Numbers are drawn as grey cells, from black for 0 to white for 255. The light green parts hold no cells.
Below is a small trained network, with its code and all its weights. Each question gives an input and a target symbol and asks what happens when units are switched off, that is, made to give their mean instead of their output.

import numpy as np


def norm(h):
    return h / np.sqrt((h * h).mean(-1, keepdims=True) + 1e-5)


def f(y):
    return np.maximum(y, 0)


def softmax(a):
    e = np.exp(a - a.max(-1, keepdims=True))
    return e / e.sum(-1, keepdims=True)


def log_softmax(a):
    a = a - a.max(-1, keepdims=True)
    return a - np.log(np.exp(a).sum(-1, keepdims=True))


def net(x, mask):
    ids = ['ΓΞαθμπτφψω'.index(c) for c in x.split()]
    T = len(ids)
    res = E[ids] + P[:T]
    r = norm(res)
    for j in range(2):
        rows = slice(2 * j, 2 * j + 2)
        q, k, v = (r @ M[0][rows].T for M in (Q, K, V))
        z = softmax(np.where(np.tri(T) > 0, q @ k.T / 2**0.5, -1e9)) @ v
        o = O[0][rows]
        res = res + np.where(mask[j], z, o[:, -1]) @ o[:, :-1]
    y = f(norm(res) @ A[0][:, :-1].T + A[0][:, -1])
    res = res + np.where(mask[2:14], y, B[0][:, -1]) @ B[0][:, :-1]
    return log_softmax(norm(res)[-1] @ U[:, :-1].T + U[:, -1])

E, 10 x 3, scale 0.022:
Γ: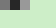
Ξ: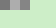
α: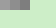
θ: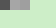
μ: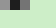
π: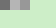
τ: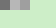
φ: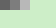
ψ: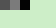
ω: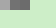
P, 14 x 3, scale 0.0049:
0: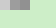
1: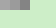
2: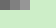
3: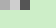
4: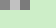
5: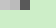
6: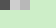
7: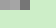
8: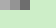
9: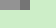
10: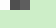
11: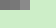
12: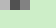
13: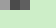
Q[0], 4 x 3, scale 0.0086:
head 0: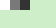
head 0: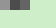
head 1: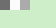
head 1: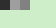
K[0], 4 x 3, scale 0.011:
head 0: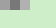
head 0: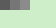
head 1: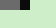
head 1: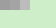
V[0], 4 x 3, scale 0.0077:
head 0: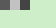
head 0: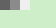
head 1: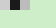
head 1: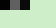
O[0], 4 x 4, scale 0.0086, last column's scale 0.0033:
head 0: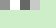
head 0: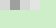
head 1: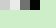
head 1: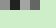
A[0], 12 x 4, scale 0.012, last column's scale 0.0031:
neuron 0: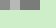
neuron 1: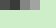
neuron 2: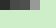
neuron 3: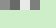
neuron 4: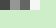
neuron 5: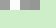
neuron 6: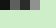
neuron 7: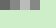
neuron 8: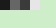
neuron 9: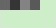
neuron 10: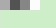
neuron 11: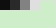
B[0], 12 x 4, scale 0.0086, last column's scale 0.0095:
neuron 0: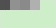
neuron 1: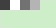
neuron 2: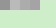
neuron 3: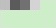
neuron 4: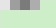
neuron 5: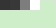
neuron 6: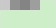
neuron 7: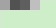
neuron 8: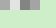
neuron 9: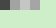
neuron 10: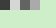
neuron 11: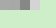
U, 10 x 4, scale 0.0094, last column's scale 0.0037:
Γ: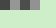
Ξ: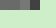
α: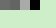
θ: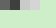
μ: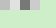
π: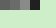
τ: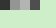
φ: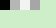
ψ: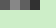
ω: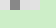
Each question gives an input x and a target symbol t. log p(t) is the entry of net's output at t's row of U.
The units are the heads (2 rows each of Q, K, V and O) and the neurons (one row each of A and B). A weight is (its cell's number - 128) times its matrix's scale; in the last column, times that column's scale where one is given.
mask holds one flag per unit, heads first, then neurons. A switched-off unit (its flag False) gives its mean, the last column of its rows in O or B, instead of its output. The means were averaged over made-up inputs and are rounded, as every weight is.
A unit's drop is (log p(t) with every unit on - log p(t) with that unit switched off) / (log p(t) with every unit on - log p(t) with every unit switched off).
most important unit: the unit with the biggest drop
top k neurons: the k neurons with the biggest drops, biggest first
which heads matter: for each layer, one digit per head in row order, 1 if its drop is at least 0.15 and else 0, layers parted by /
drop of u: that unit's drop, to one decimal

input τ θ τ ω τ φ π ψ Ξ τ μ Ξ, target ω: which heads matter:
01
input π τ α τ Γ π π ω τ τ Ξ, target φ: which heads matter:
01
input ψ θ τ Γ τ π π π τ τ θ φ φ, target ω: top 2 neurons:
neuron 5; neuron 3
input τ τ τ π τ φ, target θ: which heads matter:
10
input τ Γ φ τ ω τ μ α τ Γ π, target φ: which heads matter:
01
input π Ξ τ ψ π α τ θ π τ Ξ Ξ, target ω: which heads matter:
11
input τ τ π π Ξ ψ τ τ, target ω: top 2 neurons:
neuron 5; neuron 3
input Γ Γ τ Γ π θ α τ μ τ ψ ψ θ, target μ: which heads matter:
10
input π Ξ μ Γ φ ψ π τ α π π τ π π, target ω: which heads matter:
01
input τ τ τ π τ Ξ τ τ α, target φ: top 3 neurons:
neuron 3; neuron 7; neuron 0
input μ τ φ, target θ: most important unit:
head 1
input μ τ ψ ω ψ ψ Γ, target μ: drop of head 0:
0.2
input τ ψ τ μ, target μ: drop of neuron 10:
-0.1
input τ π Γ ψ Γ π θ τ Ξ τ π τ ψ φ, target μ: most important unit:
head 0
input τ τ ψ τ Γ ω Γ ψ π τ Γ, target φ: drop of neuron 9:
0.2
